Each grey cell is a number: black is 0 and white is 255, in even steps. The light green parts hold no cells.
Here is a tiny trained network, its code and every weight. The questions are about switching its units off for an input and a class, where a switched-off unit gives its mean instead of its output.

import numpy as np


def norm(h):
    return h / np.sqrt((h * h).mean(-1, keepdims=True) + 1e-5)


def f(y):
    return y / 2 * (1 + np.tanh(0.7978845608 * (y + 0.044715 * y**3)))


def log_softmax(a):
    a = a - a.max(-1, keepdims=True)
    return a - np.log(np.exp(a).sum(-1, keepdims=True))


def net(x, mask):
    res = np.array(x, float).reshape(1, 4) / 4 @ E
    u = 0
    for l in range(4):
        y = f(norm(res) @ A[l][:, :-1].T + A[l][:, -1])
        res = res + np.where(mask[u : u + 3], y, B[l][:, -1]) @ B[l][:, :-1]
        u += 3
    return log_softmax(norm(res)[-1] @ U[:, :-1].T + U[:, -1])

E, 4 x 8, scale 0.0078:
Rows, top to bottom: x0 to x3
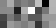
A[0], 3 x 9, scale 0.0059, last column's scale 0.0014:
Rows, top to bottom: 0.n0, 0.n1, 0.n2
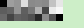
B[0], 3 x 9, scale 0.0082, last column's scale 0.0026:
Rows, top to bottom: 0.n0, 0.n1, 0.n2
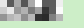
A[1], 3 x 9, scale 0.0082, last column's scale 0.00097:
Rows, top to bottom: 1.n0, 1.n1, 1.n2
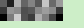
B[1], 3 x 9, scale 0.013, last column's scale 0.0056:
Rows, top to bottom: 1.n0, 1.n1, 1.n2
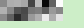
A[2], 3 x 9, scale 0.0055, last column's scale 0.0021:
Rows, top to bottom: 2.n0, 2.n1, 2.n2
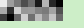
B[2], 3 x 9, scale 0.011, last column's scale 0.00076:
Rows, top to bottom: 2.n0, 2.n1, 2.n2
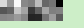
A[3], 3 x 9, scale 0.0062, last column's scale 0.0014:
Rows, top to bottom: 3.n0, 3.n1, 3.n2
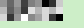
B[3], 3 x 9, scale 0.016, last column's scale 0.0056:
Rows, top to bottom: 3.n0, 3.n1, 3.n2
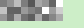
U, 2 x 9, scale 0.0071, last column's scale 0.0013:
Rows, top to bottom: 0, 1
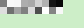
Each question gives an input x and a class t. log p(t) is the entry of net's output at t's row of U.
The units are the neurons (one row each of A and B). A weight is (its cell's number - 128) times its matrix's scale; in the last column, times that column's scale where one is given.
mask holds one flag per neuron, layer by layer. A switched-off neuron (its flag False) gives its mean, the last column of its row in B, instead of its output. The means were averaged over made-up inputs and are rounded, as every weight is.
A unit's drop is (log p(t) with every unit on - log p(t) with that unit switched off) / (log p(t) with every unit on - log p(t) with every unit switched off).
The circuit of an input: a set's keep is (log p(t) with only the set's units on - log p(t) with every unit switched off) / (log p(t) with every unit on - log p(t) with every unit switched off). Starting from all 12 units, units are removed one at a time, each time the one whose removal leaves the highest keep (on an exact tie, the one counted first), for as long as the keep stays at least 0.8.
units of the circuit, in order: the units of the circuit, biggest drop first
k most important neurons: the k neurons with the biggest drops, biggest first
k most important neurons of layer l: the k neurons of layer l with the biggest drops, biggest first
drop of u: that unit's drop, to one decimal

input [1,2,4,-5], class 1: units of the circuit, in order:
[1.n0]
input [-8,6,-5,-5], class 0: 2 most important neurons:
[1.n2, 1.n0]
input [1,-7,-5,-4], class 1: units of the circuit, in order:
[1.n2, 1.n0, 3.n1]
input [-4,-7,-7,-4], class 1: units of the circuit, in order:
[1.n2, 3.n1]
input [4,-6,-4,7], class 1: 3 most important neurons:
[1.n2, 1.n0, 3.n1]
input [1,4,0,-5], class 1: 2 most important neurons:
[1.n0, 3.n0]
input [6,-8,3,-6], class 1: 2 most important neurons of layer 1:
[1.n2, 1.n0]
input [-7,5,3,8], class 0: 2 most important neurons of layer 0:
[0.n0, 0.n1]
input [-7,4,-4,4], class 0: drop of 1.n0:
0.2
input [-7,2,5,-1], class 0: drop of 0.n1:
0.0
